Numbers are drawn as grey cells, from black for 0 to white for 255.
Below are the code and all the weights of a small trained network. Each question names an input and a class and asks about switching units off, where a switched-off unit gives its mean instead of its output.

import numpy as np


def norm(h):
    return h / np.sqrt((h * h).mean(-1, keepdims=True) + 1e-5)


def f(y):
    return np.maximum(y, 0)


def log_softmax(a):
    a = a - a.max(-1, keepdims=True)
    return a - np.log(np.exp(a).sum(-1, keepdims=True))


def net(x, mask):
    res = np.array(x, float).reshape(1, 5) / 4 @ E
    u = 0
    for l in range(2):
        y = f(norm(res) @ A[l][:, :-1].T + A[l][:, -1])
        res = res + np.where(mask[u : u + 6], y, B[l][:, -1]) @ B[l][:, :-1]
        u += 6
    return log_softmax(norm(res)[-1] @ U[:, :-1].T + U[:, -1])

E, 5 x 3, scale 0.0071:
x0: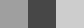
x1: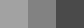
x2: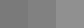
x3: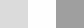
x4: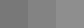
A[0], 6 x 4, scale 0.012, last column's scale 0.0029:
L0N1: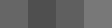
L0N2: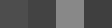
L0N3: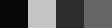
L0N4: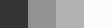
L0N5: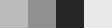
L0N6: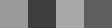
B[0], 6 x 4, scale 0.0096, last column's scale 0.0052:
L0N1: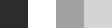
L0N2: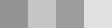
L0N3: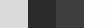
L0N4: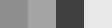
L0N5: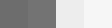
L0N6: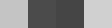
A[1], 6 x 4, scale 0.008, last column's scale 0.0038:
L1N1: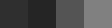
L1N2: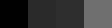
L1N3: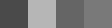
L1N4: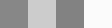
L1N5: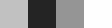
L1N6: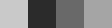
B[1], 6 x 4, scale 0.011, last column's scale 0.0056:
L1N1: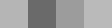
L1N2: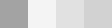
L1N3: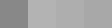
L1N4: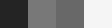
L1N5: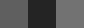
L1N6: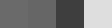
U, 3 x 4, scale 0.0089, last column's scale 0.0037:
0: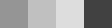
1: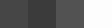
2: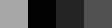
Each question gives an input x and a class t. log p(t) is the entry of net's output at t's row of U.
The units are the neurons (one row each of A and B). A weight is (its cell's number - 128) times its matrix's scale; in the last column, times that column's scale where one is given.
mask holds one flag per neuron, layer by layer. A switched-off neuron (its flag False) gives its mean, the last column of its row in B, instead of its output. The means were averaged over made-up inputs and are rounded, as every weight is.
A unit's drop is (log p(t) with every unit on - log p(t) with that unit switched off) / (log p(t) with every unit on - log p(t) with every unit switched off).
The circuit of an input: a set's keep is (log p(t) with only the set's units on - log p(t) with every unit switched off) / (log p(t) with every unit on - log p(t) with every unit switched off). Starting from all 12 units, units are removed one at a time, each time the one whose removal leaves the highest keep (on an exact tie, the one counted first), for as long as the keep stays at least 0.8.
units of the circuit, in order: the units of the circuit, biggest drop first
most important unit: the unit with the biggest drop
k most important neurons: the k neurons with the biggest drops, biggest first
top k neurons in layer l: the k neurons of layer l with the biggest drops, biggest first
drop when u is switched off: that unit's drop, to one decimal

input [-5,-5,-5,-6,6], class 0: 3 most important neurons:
L0N1; L1N2; L0N6
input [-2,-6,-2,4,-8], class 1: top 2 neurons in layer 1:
L1N4; L1N2
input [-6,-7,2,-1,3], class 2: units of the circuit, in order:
L0N3
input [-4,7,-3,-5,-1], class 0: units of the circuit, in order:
L1N2; L0N5
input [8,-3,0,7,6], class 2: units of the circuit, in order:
L0N1; L1N2
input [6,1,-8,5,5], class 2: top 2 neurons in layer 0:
L0N1; L0N2
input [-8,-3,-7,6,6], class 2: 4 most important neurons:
L0N3; L0N1; L1N2; L0N2
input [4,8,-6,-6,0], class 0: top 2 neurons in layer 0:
L0N1; L0N3
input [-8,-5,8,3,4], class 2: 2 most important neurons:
L0N3; L0N1
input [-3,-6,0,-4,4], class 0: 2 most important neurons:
L0N1; L1N5
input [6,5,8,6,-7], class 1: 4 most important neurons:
L0N1; L1N2; L0N2; L1N5
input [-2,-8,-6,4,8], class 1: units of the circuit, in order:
L1N4; L1N2
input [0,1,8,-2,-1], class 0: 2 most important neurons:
L0N1; L1N5
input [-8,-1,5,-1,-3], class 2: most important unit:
L0N3
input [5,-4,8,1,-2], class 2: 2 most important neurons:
L0N1; L0N6
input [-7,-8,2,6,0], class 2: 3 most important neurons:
L1N2; L0N3; L0N1
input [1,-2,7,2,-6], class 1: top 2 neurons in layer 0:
L0N3; L0N1
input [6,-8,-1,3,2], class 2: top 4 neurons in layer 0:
L0N1; L0N6; L0N5; L0N2
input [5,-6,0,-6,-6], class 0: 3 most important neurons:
L0N3; L0N1; L0N5
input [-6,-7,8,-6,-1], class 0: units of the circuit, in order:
L1N2
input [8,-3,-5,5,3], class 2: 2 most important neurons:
L0N1; L0N5
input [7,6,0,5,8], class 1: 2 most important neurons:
L0N1; L0N3
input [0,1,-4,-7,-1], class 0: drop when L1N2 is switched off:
0.1
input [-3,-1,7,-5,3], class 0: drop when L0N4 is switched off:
-0.1
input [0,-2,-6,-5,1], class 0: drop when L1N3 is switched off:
0.1
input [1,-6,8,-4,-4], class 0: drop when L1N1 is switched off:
-0.1
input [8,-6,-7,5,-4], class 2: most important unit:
L0N1
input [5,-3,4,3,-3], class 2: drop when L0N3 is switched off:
-0.1
